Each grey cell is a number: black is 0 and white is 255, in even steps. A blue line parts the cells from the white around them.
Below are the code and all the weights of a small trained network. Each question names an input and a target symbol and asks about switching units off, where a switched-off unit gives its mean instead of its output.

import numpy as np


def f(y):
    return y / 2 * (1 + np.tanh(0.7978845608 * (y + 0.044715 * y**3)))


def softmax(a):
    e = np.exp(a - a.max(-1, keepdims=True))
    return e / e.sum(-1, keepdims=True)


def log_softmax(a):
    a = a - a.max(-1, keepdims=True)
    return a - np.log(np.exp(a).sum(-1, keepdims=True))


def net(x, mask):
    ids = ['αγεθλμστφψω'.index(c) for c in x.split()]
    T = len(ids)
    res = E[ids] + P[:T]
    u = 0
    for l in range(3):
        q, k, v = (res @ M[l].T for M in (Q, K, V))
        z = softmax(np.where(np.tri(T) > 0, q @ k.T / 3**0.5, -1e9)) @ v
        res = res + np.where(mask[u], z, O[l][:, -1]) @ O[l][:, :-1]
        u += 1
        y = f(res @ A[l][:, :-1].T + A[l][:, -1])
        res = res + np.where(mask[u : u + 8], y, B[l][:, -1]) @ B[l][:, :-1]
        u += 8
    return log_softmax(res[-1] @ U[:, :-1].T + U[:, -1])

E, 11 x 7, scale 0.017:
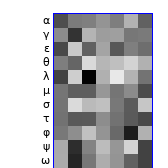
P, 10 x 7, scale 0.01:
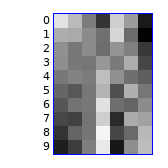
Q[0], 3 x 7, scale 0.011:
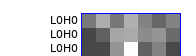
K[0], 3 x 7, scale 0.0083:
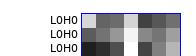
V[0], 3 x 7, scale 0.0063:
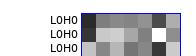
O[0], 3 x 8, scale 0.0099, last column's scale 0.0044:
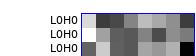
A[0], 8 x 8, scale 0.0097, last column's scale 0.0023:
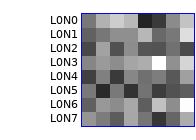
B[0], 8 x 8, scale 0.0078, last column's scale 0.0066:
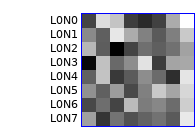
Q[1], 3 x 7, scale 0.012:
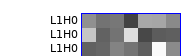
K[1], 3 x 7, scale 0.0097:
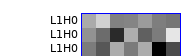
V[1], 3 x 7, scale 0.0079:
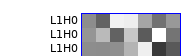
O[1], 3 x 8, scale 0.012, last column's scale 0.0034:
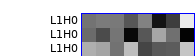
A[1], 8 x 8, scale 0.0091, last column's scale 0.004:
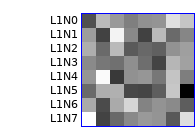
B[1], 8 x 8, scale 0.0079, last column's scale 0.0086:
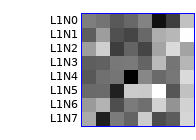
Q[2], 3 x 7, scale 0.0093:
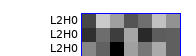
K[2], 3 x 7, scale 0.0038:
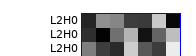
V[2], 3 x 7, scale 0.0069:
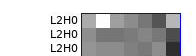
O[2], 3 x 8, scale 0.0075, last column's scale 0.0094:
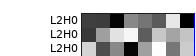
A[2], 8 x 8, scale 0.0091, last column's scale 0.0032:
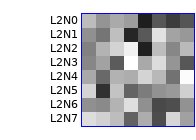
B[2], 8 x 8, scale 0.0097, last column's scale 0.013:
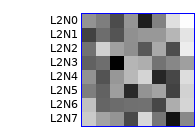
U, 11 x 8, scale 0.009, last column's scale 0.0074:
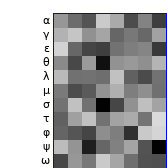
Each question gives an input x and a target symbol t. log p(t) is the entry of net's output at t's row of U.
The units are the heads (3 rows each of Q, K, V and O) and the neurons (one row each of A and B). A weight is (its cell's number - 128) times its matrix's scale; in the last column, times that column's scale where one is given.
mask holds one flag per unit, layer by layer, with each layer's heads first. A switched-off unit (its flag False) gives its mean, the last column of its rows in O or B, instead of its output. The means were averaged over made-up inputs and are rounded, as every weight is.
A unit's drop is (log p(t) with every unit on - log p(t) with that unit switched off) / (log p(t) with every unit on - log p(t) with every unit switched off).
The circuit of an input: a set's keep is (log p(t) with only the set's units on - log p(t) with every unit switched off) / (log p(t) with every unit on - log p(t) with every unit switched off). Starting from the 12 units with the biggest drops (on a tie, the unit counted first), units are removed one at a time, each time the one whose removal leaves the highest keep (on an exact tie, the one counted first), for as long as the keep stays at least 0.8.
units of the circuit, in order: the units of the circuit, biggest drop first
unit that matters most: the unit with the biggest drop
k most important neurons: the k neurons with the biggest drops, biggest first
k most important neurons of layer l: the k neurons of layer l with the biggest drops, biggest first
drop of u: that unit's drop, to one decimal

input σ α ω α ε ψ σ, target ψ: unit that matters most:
L1N5
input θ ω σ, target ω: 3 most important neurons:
(L1N5, L0N0, L2N0)
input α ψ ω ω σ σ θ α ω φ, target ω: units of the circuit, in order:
(L1N5, L0N0)
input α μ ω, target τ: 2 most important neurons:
(L0N5, L0N3)
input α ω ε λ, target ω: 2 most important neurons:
(L0N3, L2N0)
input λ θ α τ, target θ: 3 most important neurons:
(L1N7, L2N5, L1N5)
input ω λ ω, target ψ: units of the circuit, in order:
(L1H0, L1N6, L2N3)
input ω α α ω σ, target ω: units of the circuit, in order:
(L1N5, L0N0)
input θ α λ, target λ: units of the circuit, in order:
(L0H0, L2N0)
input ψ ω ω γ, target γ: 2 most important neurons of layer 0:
(L0N1, L0N4)
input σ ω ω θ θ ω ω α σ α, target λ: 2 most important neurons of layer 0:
(L0N0, L0N3)
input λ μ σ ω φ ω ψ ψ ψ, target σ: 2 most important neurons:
(L1N5, L0N0)
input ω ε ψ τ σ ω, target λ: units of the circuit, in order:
(L0N0, L2N4, L1N7, L2H0)
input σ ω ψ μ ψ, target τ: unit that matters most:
L0H0
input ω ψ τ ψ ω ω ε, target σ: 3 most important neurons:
(L2N4, L0N2, L0N4)
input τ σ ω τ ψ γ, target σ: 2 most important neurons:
(L0N4, L1N5)
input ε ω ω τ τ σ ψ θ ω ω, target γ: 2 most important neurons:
(L2N2, L1N4)
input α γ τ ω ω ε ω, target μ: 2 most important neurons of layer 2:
(L2N3, L2N1)
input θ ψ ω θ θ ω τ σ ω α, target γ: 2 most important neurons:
(L2N2, L1N5)
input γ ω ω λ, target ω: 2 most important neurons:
(L1N4, L0N3)
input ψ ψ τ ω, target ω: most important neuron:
(L0N2)
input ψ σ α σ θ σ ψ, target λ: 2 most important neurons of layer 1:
(L1N7, L1N4)
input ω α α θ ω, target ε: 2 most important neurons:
(L1N7, L0N3)
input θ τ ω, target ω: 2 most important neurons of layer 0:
(L0N5, L0N2)
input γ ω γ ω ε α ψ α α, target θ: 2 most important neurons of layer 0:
(L0N1, L0N3)
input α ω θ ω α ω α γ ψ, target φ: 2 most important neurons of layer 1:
(L1N2, L1N5)
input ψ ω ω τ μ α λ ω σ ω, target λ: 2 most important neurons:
(L0N0, L2N4)
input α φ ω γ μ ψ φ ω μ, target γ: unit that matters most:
L1N5
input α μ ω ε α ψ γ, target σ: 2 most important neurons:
(L1N2, L2N4)
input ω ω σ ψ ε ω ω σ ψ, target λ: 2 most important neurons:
(L0N0, L2N4)
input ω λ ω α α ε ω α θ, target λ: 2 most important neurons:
(L2N7, L0N0)
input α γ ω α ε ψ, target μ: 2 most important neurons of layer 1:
(L1N7, L1N1)
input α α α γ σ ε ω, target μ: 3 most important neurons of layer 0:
(L0N2, L0N0, L0N1)
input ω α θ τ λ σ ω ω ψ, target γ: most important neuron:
(L2N2)
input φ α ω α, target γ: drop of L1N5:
0.1
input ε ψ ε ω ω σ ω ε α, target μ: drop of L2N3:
0.4
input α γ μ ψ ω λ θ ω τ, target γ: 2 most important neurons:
(L2N2, L0N0)
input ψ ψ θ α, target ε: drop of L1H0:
0.2
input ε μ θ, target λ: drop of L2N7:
0.5
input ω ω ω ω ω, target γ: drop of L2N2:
0.2
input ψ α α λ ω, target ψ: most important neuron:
(L1N6)
